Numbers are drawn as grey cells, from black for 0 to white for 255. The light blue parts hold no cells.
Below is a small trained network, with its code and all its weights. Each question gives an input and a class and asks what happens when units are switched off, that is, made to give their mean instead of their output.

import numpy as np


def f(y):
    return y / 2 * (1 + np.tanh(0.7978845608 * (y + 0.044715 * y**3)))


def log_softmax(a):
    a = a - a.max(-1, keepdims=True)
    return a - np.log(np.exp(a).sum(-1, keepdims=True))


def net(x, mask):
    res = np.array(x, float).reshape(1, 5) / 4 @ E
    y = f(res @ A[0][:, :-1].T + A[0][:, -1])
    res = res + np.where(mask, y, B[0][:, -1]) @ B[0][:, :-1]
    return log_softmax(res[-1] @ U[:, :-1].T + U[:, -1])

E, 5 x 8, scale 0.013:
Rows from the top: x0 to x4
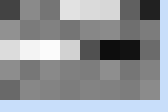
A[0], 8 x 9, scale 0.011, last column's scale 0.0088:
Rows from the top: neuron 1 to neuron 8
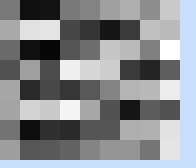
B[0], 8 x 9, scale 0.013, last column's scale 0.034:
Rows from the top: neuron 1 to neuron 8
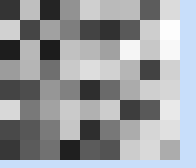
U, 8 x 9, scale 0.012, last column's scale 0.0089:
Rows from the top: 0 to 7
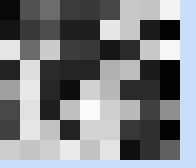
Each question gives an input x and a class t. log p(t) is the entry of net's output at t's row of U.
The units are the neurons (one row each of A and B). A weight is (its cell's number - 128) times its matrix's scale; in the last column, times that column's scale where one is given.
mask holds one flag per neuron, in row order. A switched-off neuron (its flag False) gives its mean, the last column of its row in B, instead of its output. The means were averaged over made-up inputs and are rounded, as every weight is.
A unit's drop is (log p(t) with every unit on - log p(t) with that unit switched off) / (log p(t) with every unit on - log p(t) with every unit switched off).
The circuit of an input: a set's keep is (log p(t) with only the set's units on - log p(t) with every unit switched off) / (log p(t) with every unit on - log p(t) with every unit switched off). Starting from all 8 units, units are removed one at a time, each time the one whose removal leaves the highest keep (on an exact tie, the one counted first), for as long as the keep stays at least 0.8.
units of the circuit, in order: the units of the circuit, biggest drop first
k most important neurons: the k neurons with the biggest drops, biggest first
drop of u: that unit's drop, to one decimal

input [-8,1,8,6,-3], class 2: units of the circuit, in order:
(neuron 2)
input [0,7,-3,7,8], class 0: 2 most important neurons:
(neuron 4; neuron 6)
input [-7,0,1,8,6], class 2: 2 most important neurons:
(neuron 3; neuron 2)
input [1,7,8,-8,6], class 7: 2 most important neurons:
(neuron 6; neuron 5)
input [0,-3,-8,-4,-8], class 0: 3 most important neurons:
(neuron 5; neuron 7; neuron 8)
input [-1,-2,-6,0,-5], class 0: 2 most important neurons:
(neuron 5; neuron 4)
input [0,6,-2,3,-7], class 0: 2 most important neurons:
(neuron 4; neuron 6)
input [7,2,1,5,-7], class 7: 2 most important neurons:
(neuron 3; neuron 1)
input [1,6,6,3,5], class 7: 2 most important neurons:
(neuron 6; neuron 5)
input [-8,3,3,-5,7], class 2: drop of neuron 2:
0.0
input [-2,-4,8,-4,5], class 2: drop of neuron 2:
1.4
